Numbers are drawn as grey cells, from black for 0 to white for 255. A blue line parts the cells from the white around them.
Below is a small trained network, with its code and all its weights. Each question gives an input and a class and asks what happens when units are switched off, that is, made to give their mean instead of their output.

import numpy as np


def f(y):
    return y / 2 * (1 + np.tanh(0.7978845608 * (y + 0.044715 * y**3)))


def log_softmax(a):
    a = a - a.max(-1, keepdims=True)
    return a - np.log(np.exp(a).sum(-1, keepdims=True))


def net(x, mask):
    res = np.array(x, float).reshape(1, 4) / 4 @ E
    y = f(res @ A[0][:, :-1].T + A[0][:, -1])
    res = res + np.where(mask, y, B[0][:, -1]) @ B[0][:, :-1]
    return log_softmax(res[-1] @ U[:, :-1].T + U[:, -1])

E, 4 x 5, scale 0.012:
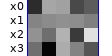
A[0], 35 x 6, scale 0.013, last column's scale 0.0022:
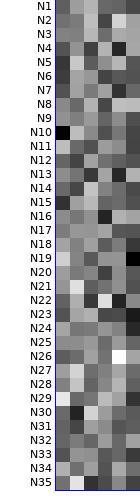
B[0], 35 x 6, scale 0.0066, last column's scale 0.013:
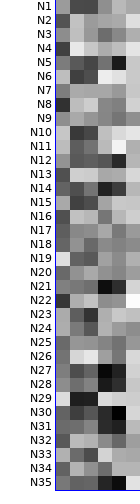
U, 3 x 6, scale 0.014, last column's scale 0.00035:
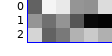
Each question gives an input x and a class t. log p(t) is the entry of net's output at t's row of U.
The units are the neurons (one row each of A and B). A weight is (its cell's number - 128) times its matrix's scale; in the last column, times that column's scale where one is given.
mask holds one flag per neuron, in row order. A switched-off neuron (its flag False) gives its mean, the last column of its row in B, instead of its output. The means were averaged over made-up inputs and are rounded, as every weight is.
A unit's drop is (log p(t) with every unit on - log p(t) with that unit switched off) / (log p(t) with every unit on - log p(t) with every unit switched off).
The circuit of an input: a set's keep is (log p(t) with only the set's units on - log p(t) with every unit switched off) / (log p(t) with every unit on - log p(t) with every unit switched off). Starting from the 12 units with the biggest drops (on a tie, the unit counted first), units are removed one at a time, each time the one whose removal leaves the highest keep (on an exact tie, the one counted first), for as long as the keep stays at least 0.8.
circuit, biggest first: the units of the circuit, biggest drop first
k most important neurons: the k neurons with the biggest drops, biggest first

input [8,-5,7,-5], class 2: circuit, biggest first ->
N10
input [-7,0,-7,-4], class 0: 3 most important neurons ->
N22; N13; N4
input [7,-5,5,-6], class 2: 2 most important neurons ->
N10; N6
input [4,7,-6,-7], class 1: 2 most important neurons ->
N35; N5
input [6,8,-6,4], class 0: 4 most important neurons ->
N4; N22; N29; N13
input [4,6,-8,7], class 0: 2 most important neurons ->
N4; N13
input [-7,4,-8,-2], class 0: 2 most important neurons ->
N22; N13
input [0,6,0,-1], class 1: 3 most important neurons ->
N4; N13; N22
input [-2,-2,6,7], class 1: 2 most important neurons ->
N30; N14
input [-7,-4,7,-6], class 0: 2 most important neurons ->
N26; N8
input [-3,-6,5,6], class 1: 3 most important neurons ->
N30; N4; N14
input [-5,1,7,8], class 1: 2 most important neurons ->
N30; N14
